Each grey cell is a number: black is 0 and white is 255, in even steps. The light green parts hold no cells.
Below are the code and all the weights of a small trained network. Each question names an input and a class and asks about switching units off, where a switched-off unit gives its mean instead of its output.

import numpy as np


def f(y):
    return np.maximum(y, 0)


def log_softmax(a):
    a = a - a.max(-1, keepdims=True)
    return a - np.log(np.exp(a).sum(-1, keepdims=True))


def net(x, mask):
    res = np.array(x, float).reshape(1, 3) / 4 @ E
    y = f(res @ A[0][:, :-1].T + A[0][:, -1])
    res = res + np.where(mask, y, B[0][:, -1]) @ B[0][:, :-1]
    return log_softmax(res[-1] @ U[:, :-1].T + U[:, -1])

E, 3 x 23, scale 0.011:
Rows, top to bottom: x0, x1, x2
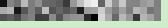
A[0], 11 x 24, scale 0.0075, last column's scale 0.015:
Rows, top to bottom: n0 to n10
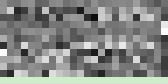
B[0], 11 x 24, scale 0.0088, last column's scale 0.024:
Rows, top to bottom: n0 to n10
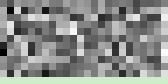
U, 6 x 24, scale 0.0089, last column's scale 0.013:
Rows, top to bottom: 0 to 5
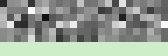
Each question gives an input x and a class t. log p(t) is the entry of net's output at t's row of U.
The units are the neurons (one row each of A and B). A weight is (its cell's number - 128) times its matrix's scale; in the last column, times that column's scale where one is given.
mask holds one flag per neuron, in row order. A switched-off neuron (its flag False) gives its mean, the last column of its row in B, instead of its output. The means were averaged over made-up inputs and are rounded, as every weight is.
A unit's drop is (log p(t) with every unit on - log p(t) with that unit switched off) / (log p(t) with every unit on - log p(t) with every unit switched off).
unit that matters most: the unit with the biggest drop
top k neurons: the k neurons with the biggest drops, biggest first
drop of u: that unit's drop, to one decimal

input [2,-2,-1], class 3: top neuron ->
(n7)
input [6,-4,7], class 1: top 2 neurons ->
(n2, n7)
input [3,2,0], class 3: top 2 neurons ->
(n7, n10)
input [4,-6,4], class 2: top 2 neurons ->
(n10, n7)
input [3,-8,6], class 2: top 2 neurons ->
(n10, n8)
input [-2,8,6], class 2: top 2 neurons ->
(n1, n8)
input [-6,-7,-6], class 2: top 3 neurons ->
(n10, n2, n6)
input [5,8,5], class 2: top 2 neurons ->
(n1, n7)
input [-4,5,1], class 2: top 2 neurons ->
(n1, n6)
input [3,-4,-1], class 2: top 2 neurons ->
(n7, n10)
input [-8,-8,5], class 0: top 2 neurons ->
(n7, n1)
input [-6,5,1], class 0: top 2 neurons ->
(n7, n10)
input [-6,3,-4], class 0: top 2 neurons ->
(n7, n2)
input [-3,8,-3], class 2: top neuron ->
(n1)
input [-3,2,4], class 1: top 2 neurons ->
(n2, n6)
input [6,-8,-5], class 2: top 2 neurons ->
(n10, n7)
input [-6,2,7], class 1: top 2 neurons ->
(n2, n6)
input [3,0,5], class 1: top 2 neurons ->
(n2, n7)
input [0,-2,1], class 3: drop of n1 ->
0.1
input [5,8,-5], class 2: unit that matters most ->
n1
